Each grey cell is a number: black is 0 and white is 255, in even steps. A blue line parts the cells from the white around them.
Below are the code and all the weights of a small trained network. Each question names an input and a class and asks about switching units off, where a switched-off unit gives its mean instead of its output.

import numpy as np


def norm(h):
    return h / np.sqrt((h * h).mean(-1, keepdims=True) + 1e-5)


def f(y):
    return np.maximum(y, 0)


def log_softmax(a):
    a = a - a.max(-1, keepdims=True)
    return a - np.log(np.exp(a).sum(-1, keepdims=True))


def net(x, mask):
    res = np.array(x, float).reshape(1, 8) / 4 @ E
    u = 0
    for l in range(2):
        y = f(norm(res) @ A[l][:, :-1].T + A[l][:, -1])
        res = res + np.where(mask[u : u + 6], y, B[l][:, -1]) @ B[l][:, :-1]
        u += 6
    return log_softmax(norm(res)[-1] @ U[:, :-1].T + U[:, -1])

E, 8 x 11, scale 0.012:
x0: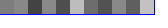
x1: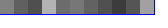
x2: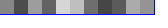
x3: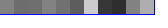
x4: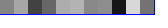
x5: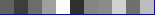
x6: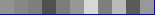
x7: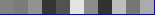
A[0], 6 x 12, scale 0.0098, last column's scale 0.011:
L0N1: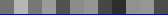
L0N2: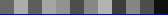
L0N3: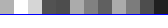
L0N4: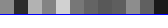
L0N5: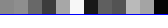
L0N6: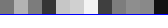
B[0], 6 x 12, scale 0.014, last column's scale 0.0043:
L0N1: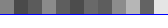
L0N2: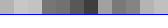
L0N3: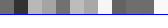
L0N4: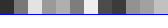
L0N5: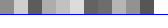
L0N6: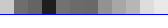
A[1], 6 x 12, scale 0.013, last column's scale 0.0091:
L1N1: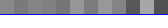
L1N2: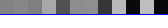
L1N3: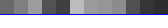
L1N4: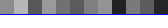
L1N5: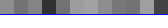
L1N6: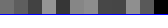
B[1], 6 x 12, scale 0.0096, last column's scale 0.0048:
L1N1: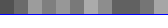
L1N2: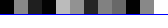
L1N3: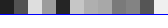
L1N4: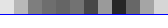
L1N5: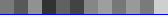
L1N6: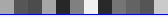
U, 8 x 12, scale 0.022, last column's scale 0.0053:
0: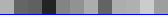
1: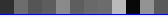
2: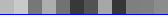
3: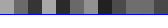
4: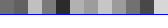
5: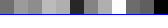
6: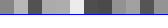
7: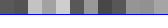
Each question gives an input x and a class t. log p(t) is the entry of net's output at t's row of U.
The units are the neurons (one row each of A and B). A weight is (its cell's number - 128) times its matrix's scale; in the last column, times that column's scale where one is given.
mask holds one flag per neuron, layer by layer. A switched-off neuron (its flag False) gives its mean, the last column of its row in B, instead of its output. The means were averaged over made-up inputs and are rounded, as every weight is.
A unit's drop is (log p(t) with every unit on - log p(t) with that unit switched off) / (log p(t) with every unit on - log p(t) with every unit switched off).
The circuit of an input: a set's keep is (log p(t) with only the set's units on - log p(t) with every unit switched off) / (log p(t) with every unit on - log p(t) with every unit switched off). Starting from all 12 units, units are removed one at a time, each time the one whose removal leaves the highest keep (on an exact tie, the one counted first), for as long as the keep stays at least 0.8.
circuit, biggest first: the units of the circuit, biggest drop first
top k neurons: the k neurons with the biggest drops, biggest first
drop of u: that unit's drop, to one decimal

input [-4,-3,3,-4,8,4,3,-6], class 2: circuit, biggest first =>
L0N2
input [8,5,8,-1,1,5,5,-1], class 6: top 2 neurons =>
L0N5, L1N5
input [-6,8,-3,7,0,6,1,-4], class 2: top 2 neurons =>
L1N4, L0N2
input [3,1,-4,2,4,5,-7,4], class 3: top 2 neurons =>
L1N6, L0N1
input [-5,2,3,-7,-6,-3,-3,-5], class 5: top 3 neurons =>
L0N3, L1N3, L1N4
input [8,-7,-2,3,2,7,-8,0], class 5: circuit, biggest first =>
L1N2, L0N4
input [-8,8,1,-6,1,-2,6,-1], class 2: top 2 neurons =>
L0N3, L0N2
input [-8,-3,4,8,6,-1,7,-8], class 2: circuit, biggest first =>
L0N2, L1N4
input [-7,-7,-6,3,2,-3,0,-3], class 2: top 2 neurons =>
L0N2, L1N4
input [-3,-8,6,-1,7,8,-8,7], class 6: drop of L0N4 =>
-0.2
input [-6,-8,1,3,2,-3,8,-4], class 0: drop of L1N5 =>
0.1
